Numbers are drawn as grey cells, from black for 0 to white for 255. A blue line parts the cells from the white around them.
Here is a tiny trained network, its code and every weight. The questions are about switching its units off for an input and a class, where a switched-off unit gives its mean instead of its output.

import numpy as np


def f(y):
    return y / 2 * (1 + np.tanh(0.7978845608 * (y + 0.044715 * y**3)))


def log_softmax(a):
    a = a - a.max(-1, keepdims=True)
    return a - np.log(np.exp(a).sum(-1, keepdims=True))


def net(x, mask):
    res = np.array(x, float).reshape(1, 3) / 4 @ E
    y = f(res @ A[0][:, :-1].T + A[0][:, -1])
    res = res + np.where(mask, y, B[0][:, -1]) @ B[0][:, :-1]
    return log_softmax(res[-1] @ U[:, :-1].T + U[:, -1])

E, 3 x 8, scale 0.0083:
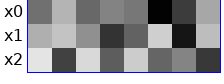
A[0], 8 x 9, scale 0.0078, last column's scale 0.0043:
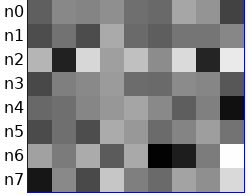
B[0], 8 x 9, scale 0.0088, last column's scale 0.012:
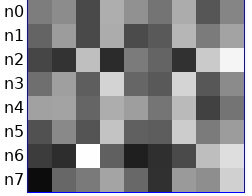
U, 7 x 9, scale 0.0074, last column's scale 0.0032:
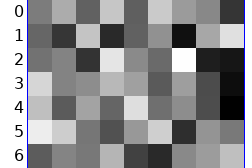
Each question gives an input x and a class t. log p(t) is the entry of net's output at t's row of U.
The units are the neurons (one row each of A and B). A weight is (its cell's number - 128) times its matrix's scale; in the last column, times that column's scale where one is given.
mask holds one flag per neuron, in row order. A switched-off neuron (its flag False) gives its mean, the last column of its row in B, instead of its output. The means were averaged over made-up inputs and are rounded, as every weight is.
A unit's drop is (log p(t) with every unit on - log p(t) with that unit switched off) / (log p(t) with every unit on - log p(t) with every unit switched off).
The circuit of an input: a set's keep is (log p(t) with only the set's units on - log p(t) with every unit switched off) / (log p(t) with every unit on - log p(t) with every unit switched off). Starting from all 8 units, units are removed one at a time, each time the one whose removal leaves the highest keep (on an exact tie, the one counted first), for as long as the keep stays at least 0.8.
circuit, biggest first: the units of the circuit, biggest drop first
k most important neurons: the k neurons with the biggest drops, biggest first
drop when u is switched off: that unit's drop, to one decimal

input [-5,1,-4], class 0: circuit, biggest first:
[n2, n6]
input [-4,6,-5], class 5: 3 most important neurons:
[n6, n2, n7]
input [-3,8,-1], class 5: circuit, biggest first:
[n6, n2]
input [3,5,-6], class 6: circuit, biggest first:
[n2]
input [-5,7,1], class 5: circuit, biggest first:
[n6, n2]
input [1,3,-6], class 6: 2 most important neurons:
[n7, n2]
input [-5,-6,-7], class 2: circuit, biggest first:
[n6, n2]
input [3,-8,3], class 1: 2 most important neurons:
[n2, n6]
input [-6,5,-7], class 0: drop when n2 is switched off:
0.7
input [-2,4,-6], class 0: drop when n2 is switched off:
0.5
